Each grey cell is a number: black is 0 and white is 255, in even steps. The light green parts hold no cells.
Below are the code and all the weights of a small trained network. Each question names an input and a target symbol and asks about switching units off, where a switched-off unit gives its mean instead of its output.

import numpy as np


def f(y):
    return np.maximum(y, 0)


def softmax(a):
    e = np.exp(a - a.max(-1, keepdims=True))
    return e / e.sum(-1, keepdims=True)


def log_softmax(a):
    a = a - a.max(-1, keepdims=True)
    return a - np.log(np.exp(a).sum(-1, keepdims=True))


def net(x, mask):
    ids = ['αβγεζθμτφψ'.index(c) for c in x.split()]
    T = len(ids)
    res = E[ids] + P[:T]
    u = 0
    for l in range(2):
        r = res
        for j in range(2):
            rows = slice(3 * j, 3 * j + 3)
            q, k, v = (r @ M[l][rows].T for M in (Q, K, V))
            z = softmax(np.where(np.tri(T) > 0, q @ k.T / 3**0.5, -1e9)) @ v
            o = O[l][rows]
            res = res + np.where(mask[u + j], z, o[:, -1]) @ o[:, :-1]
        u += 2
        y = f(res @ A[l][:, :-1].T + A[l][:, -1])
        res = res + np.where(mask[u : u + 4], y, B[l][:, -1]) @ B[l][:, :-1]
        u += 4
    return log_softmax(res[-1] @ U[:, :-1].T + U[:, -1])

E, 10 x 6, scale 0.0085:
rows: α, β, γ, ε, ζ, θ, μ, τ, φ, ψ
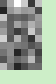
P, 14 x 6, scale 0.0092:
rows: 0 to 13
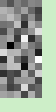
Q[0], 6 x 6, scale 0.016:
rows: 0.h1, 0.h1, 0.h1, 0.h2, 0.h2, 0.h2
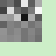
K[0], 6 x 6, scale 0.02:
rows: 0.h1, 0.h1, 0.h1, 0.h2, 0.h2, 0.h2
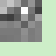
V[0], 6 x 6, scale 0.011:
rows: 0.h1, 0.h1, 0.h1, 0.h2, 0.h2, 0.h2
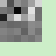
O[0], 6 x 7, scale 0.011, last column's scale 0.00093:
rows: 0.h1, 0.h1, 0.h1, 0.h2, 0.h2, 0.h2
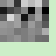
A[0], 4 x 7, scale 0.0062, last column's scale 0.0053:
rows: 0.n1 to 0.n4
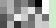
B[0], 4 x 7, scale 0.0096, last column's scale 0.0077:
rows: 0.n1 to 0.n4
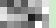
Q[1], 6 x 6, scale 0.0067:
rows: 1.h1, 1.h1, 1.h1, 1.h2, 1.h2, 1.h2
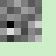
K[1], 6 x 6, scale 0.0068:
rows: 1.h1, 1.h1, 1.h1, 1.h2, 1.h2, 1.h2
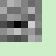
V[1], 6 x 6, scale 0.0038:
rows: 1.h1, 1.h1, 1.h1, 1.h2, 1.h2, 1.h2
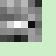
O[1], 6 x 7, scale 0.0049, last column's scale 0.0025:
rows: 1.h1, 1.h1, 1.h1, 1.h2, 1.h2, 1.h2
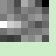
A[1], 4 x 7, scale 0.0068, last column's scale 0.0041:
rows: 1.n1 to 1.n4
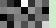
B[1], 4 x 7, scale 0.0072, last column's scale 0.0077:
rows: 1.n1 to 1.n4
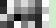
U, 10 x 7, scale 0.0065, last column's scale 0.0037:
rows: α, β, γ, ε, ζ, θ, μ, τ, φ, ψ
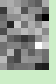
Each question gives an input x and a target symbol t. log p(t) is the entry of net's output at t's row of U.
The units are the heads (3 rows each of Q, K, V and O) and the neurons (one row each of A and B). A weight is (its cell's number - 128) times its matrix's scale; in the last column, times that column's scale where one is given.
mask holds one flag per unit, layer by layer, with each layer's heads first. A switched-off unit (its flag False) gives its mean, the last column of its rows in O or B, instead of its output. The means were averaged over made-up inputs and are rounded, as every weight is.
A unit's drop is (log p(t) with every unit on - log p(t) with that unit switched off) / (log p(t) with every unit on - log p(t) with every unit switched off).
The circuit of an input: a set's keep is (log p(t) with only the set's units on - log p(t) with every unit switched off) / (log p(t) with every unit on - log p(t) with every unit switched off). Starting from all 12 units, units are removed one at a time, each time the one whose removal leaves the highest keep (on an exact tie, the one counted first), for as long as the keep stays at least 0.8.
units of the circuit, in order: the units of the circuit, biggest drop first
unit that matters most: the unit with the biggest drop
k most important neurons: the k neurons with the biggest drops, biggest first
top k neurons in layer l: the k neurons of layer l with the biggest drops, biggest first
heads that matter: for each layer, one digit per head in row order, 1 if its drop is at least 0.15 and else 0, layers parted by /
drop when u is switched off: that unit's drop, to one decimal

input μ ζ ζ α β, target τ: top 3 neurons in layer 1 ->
(1.n3 1.n1 1.n4)
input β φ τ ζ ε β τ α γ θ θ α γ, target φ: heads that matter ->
10 / 00
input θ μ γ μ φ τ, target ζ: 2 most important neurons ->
(1.n1 1.n3)
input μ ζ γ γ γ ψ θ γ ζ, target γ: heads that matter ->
10 / 00
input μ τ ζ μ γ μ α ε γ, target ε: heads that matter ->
10 / 00
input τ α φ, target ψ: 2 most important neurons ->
(1.n3 1.n4)
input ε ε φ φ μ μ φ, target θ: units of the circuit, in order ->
(0.h1 1.n3 1.n1 1.h2)
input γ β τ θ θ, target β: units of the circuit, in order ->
(0.h1 1.n2)
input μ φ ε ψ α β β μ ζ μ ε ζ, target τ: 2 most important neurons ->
(1.n3 1.n1)
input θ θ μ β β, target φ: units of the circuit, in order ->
(0.h1 0.n2)
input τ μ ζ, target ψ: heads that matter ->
10 / 01
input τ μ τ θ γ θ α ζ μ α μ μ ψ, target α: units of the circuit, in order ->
(0.h1 1.h2)
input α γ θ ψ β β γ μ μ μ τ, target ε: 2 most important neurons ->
(1.n4 1.n3)
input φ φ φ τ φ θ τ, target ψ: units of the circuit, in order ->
(1.n3 0.h1 1.n4 0.n2)
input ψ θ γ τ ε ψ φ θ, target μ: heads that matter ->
10 / 00
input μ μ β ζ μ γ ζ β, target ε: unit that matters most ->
0.n1
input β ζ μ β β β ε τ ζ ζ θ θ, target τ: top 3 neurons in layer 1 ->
(1.n1 1.n3 1.n4)
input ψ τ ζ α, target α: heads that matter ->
00 / 01
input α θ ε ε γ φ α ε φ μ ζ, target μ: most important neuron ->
(0.n4)
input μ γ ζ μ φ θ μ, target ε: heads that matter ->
00 / 00
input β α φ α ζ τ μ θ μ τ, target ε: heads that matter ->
10 / 00
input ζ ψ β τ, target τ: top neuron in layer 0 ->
(0.n4)
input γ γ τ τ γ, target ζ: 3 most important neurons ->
(1.n1 1.n3 0.n1)
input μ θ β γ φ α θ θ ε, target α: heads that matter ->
10 / 01
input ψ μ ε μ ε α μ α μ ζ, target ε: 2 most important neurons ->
(1.n3 1.n4)
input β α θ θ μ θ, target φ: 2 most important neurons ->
(0.n2 1.n1)
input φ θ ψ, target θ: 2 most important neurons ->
(1.n3 1.n1)
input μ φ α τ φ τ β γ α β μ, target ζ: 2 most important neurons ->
(1.n1 1.n3)
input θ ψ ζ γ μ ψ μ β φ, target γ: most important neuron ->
(1.n1)
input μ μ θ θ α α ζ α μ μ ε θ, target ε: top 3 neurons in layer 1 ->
(1.n3 1.n4 1.n1)
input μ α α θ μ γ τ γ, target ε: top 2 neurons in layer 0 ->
(0.n1 0.n3)
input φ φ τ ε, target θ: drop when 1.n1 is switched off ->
0.2
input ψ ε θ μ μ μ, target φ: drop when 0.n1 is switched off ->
0.0
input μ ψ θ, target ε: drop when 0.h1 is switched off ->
0.2
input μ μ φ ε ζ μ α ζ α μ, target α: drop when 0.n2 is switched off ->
0.1
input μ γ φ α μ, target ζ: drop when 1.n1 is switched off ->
0.6
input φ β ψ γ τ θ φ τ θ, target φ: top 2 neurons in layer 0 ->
(0.n2 0.n1)
